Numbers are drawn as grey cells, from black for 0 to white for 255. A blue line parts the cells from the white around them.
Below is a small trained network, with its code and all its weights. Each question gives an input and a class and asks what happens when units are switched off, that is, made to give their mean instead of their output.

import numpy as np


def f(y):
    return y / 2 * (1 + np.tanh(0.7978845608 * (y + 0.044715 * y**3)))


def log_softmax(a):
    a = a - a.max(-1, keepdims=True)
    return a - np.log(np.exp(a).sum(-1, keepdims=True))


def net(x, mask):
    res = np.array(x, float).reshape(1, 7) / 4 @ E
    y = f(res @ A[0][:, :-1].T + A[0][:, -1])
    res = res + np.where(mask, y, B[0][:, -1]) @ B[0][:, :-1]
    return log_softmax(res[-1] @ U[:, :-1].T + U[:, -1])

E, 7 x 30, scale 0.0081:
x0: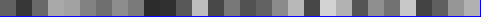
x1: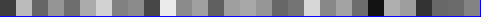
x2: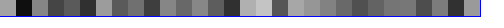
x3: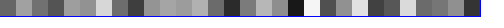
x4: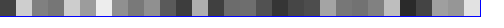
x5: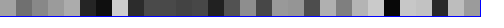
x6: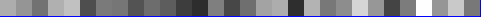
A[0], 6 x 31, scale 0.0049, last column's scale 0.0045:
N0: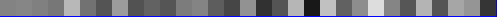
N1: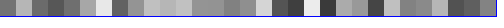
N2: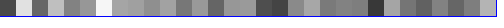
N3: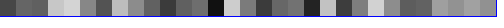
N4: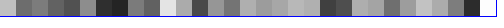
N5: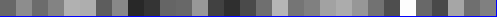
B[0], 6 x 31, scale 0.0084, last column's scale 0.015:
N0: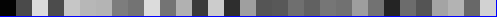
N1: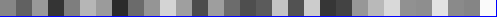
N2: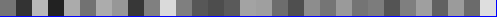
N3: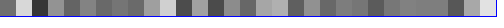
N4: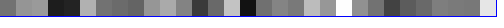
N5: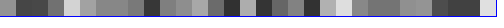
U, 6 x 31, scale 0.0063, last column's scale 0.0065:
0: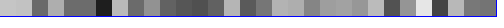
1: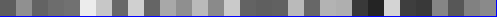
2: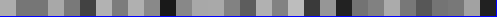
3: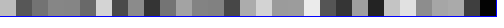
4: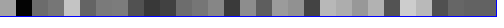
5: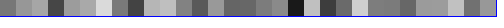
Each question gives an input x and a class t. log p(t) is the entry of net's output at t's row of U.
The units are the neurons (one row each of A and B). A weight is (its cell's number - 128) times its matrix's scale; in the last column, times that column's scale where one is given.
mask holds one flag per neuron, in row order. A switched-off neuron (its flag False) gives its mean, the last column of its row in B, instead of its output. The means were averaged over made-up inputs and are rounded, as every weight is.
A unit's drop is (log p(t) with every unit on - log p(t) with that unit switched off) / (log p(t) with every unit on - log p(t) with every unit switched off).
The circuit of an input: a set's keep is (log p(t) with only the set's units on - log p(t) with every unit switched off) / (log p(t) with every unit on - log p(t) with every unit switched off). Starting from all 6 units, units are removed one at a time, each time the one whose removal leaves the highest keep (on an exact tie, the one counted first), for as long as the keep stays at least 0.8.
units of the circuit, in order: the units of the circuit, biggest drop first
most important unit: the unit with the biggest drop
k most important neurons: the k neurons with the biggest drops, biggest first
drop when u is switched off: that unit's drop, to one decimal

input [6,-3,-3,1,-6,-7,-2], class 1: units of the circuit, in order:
[N2]
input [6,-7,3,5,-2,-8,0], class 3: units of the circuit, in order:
[N0; N2]
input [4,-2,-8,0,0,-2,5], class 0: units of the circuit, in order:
[N1; N2]
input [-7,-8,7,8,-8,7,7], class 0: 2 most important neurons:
[N4; N1]
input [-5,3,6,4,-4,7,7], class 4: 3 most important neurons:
[N5; N1; N3]
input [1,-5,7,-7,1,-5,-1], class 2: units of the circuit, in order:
[N4; N5; N1]
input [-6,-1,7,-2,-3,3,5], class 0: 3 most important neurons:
[N1; N0; N2]
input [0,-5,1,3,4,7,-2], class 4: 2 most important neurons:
[N5; N1]
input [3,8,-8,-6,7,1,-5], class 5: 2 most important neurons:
[N2; N5]
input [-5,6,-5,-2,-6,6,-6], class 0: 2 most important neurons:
[N1; N0]
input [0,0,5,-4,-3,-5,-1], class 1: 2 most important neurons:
[N2; N0]
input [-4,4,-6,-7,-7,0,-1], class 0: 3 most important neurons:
[N1; N0; N5]
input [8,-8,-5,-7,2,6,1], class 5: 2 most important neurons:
[N0; N3]
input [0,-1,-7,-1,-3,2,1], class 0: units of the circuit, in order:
[N1]
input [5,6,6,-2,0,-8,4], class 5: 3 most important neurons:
[N1; N2; N5]
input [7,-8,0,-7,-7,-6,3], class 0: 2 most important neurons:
[N1; N5]
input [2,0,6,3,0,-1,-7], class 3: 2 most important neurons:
[N4; N0]
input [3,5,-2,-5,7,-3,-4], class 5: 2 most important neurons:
[N2; N5]
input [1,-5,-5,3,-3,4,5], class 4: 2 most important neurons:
[N5; N1]
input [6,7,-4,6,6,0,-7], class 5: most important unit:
N2
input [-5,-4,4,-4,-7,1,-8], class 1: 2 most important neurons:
[N4; N2]
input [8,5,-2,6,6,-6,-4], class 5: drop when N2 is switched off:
0.0
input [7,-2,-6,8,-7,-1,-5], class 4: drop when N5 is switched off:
0.1
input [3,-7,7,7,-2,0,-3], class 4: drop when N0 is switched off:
0.0
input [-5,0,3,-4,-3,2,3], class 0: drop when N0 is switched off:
0.2
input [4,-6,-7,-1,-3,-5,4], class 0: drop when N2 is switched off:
0.1
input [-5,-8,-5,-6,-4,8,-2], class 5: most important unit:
N0
